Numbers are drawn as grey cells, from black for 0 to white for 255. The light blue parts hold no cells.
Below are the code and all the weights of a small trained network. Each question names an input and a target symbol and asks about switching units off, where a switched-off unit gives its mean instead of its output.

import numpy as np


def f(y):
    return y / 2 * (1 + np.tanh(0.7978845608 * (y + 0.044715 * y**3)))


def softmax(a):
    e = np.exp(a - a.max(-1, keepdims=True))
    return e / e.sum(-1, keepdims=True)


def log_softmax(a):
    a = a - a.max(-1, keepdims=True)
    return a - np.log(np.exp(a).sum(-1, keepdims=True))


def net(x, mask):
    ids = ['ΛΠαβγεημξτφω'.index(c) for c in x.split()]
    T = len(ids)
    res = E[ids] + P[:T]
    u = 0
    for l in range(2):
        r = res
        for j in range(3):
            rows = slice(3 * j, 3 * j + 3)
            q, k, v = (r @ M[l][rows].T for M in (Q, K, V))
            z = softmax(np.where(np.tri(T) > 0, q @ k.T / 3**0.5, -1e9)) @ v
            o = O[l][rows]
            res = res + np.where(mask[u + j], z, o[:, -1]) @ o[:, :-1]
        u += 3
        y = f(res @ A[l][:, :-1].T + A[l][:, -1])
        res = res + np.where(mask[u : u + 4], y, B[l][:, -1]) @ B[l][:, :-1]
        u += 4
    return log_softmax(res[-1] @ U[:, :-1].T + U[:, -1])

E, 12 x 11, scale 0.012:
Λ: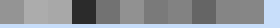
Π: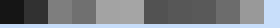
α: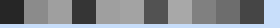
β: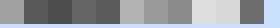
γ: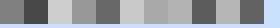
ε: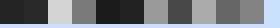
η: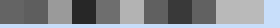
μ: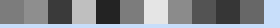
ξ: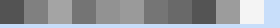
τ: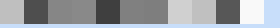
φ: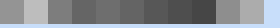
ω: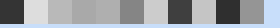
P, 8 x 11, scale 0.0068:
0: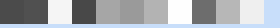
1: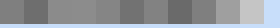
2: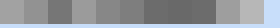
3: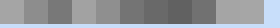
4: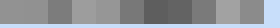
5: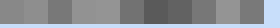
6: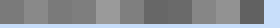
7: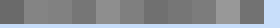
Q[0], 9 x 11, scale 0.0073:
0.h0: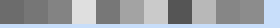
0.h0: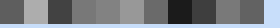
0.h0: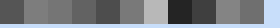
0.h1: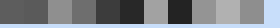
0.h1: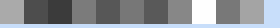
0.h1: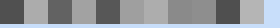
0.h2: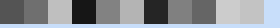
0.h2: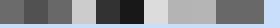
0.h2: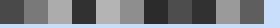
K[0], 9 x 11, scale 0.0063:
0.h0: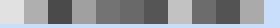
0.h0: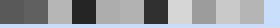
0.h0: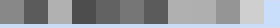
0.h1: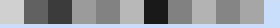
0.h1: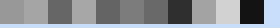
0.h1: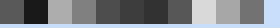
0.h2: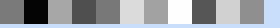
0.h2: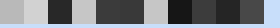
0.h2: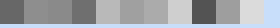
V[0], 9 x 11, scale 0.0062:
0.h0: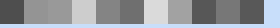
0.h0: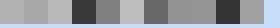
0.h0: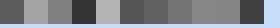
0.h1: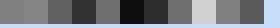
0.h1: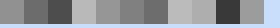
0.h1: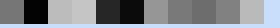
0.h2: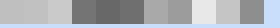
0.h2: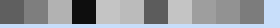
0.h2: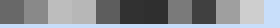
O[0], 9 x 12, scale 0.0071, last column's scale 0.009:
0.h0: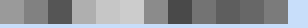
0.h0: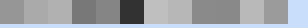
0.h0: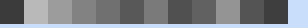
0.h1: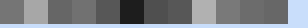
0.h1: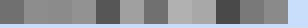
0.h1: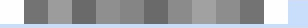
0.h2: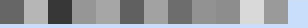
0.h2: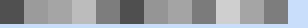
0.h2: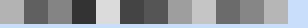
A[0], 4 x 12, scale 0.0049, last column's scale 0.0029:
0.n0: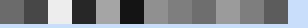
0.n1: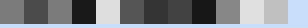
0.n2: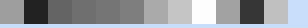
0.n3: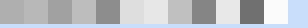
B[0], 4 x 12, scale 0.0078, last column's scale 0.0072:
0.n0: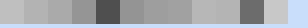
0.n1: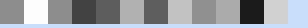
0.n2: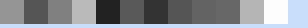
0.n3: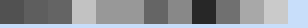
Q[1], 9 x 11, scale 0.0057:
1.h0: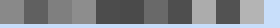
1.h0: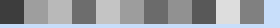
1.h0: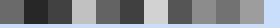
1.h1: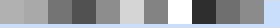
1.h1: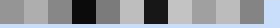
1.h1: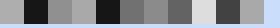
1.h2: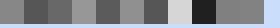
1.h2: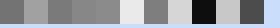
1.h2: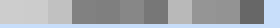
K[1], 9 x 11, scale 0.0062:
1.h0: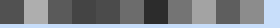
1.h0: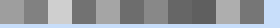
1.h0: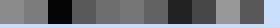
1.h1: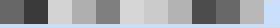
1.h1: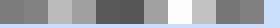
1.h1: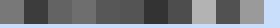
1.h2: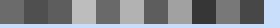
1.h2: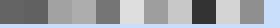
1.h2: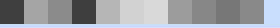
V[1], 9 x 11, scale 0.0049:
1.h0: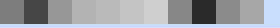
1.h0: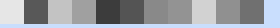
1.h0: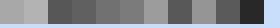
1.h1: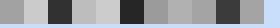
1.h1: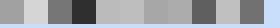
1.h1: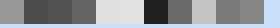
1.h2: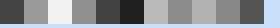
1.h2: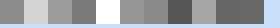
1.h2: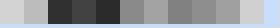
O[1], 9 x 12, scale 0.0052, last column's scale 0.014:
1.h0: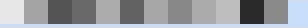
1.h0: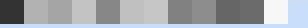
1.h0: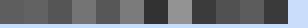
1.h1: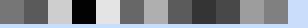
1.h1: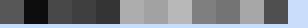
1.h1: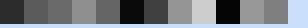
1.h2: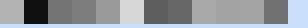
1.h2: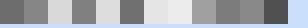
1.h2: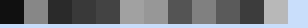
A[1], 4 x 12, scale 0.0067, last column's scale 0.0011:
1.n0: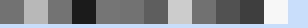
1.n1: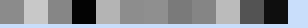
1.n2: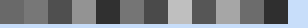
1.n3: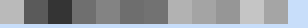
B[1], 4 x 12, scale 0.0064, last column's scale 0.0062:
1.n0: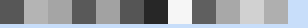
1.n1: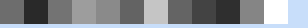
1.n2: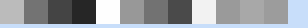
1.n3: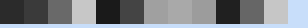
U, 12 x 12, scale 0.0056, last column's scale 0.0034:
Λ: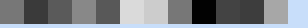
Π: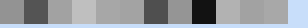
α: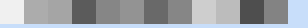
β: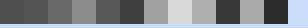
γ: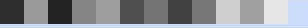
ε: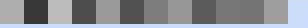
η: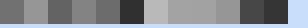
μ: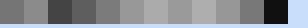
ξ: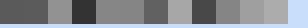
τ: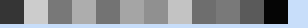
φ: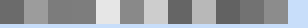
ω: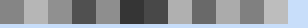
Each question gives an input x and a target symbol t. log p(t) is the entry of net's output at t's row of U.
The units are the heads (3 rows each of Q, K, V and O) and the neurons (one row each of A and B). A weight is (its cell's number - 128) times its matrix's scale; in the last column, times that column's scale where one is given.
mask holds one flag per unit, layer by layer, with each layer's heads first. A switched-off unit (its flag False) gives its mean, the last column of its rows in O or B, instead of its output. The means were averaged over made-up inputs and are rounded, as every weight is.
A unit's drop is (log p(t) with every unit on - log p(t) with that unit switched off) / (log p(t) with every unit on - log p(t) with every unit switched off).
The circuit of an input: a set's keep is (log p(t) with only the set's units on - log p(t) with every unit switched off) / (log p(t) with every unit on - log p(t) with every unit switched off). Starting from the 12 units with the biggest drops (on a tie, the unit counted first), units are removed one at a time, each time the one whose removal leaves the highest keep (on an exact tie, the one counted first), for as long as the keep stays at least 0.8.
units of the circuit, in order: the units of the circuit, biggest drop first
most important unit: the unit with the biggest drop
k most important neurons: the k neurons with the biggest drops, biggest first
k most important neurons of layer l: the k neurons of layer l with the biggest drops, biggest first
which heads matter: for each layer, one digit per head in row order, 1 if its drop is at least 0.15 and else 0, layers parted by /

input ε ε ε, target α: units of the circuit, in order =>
(0.h1 0.n0)
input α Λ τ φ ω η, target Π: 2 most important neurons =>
(1.n1 0.n3)
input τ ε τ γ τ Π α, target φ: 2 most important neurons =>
(0.n2 1.n1)
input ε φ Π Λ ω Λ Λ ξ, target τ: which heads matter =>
010 / 100
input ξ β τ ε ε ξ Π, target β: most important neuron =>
(0.n1)
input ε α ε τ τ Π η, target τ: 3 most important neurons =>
(0.n1 0.n0 0.n2)
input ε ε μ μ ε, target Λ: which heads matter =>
011 / 100
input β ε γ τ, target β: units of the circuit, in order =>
(1.n3 0.h2)
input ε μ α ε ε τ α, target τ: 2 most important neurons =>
(0.n0 0.n2)
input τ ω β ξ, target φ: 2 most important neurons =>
(0.n2 0.n1)
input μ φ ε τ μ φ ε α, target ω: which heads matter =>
110 / 101
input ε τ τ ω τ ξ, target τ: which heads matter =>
011 / 100
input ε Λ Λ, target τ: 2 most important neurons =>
(0.n0 0.n1)
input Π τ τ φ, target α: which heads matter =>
001 / 010
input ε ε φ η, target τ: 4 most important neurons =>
(0.n1 0.n2 0.n0 1.n0)
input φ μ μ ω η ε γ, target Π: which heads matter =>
000 / 001
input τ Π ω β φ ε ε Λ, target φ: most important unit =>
1.h0
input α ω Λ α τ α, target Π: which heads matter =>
101 / 011
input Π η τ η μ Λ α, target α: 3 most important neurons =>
(0.n0 1.n2 1.n1)
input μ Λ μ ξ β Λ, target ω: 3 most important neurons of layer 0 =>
(0.n3 0.n1 0.n0)
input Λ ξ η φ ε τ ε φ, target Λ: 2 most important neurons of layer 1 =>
(1.n1 1.n3)
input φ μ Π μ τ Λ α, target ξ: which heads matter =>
000 / 110
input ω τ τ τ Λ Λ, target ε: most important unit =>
1.n1
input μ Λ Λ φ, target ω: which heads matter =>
110 / 101
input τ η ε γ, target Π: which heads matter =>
000 / 000
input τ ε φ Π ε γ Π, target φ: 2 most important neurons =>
(0.n1 0.n2)
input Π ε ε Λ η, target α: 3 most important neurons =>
(1.n2 0.n0 0.n1)
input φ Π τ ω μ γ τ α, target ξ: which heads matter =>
100 / 110
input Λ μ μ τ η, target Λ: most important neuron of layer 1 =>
(1.n1)
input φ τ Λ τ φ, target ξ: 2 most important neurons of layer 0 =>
(0.n1 0.n2)
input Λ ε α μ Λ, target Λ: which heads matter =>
101 / 010
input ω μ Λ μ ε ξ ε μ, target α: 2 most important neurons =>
(1.n1 1.n2)
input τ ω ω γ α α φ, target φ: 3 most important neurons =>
(0.n2 1.n1 0.n1)
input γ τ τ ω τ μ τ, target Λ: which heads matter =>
101 / 000
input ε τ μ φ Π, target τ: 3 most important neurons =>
(0.n1 0.n0 0.n2)
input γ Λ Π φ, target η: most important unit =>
1.h0
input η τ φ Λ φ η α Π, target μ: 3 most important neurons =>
(0.n1 0.n0 1.n2)
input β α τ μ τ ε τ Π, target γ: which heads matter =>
001 / 001
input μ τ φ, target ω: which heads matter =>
100 / 001
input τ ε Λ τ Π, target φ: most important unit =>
1.h0
